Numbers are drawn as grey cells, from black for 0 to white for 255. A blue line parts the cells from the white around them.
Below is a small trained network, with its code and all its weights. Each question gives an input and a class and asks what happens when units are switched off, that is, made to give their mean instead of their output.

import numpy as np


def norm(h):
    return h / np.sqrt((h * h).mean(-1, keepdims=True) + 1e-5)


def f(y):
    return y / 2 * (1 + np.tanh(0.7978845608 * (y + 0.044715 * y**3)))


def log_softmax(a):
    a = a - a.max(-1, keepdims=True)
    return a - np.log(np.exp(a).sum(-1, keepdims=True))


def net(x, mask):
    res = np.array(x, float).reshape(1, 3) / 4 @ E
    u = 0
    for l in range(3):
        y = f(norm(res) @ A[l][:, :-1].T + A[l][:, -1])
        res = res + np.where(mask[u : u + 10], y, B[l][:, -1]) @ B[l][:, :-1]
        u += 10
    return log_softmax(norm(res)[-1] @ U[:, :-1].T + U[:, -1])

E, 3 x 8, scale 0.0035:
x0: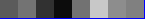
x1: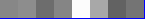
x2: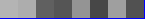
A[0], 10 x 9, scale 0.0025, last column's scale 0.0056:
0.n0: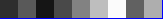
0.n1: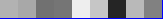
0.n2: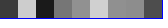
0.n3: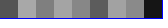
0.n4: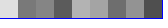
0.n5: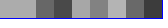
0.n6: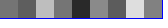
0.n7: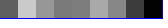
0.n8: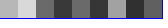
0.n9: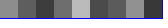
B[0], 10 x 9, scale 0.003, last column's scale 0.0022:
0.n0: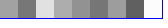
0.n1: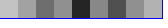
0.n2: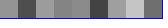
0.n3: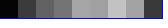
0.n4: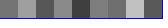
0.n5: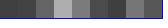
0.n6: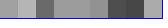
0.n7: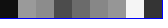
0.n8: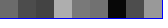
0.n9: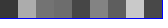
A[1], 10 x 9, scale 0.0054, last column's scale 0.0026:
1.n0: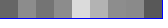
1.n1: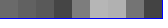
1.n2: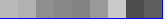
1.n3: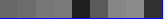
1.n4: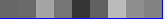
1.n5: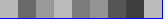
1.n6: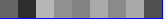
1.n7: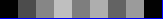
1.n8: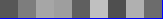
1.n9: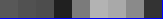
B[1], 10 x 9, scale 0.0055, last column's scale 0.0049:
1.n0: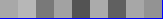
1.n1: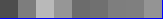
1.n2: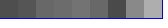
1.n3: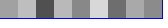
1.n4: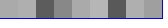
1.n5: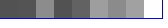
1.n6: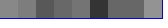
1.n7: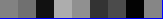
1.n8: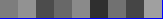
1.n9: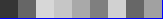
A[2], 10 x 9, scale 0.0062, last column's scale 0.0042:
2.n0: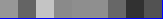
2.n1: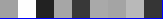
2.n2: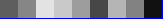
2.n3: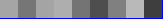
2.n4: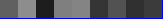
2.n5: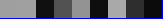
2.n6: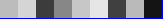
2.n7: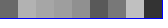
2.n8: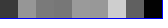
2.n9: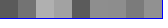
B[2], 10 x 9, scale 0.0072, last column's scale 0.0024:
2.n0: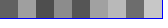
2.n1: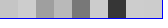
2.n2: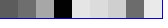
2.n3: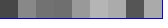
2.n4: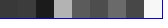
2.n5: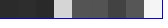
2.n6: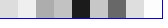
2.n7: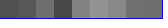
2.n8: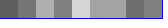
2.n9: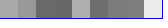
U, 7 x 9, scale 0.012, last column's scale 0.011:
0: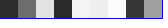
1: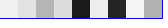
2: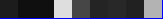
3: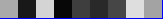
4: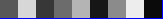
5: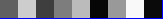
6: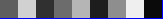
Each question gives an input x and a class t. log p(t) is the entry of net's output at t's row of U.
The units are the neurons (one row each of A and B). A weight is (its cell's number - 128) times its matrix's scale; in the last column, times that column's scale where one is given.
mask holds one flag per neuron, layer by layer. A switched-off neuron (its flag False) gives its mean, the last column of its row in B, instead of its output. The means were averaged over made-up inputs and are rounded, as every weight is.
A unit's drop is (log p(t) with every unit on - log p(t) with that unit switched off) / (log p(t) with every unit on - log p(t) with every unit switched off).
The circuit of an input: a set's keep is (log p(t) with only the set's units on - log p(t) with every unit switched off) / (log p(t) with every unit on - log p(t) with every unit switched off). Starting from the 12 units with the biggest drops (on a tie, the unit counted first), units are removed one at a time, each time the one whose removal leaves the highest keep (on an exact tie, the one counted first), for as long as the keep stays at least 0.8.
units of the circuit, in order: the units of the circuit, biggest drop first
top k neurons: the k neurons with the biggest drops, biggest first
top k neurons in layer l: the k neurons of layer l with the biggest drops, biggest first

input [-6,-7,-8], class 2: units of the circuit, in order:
2.n6
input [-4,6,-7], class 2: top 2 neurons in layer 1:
1.n7; 1.n8
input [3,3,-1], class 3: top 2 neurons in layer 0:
0.n0; 0.n1
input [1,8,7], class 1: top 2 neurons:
2.n6; 1.n8
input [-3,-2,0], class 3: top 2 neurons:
1.n5; 1.n9
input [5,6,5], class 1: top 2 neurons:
1.n0; 1.n8
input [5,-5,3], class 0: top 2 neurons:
1.n9; 0.n1
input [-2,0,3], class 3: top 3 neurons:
1.n5; 1.n8; 1.n7
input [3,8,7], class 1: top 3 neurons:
2.n6; 1.n8; 1.n0
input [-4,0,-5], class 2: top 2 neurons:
0.n0; 1.n7
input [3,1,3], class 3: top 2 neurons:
0.n0; 1.n8
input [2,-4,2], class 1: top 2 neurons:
1.n3; 1.n4
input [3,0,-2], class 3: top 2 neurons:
0.n0; 2.n6
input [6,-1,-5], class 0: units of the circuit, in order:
1.n9
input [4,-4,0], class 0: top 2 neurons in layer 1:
1.n9; 1.n1
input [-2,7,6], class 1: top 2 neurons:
2.n6; 1.n8
